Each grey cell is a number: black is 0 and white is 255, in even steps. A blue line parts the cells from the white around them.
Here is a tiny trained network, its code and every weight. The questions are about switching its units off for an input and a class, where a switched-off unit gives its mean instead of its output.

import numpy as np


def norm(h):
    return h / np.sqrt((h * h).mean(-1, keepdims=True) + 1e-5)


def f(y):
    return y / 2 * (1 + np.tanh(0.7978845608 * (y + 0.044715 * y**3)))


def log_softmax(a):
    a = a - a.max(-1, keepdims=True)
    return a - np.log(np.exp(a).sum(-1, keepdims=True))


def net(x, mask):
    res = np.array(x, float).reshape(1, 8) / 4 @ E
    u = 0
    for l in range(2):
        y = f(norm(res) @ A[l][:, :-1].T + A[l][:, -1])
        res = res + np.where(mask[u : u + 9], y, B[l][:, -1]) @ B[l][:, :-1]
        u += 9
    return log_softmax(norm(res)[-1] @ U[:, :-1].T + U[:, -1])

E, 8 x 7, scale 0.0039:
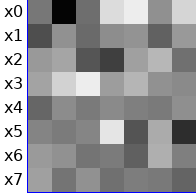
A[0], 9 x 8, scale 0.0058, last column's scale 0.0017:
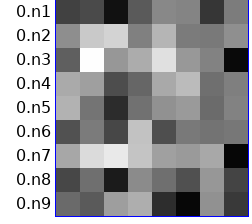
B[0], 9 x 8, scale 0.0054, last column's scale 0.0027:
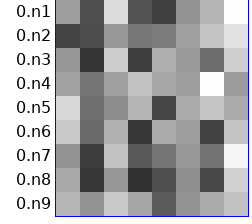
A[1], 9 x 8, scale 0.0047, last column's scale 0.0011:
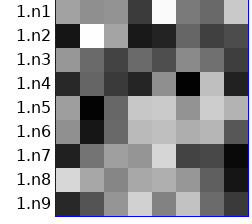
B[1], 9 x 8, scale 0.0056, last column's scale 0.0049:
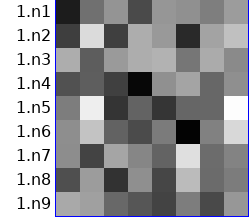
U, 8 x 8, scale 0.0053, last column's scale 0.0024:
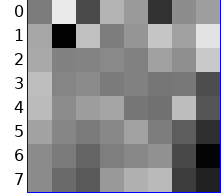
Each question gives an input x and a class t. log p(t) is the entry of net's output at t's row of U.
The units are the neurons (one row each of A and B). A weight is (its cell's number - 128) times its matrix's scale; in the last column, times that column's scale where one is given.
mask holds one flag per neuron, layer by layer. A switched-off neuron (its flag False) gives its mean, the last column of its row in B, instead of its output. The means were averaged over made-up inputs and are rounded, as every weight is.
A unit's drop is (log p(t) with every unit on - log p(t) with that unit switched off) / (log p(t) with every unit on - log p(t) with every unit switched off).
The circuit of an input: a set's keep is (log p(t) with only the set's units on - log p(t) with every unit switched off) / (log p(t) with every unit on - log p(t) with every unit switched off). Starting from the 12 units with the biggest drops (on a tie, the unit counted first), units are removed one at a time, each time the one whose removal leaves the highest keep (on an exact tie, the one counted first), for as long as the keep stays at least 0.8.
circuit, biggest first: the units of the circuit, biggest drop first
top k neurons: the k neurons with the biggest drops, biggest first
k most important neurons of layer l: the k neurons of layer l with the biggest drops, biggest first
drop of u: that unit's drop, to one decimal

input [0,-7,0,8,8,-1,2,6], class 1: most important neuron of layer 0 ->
(0.n7)
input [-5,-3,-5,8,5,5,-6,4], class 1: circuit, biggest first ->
(0.n7, 1.n5)
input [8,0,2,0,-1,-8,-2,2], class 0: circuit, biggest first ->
(1.n5, 1.n6)
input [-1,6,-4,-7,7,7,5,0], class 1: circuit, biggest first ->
(1.n5, 0.n6, 0.n1)
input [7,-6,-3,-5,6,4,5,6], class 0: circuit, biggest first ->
(1.n5, 1.n6)
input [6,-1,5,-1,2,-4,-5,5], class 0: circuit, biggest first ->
(1.n5, 0.n7)
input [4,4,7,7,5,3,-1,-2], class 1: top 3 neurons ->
(0.n3, 0.n7, 1.n2)
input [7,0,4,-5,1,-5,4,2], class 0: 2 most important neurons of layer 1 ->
(1.n5, 1.n6)
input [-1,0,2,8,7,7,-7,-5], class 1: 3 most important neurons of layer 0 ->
(0.n3, 0.n7, 0.n2)
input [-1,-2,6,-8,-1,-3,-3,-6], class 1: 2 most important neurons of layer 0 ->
(0.n1, 0.n8)
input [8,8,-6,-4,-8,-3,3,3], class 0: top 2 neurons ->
(1.n5, 1.n6)
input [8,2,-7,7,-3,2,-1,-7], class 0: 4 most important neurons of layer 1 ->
(1.n5, 1.n6, 1.n9, 1.n3)
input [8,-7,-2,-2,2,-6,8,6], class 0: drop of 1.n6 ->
0.1
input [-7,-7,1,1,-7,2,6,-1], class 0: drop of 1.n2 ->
0.7
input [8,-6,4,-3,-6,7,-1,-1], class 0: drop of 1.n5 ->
0.2
